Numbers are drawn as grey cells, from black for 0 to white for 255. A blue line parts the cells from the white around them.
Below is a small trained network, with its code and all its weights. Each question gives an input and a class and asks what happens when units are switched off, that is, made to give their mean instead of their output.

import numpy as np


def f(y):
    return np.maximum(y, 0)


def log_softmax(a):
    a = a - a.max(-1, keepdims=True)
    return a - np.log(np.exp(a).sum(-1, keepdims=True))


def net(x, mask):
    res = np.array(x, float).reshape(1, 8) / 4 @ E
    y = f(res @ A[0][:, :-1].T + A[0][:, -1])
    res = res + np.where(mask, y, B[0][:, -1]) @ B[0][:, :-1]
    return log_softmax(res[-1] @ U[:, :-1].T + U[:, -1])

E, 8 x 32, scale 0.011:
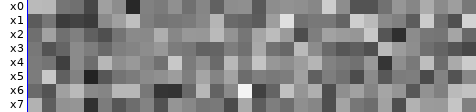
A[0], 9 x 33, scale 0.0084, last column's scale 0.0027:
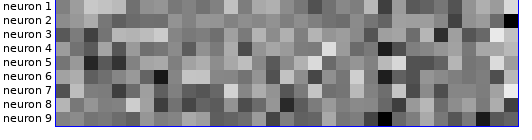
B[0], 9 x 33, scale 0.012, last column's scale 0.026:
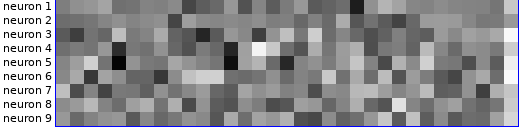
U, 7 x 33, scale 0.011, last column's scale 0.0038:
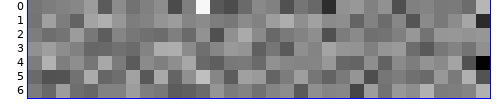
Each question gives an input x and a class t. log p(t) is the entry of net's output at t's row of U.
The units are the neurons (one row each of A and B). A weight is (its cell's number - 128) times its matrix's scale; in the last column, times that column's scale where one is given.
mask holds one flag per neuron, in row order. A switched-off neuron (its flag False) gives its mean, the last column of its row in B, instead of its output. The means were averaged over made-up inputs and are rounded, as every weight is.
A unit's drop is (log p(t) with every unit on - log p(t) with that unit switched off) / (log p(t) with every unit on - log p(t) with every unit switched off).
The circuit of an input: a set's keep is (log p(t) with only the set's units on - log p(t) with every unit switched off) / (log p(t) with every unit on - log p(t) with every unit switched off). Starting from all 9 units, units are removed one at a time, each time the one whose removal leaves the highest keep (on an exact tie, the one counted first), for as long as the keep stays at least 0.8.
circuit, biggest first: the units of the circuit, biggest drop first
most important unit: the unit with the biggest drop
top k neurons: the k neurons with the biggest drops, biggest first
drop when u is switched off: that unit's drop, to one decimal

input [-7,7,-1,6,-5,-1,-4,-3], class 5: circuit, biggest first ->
(neuron 8; neuron 4)
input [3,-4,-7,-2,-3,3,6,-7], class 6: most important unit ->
neuron 8
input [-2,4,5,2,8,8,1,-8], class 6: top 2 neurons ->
(neuron 5; neuron 3)
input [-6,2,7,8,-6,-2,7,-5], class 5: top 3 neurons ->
(neuron 5; neuron 8; neuron 1)
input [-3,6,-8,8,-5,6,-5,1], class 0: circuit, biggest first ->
(neuron 4; neuron 9)
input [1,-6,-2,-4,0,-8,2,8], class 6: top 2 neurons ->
(neuron 6; neuron 8)
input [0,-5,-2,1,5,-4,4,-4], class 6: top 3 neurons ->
(neuron 6; neuron 9; neuron 8)
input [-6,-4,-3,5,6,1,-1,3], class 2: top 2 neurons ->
(neuron 5; neuron 7)
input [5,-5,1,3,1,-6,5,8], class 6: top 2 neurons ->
(neuron 6; neuron 8)
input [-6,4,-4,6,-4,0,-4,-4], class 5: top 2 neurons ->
(neuron 1; neuron 8)
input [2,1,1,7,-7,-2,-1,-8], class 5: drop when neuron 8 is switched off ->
0.3
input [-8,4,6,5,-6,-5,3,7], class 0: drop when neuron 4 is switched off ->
0.4
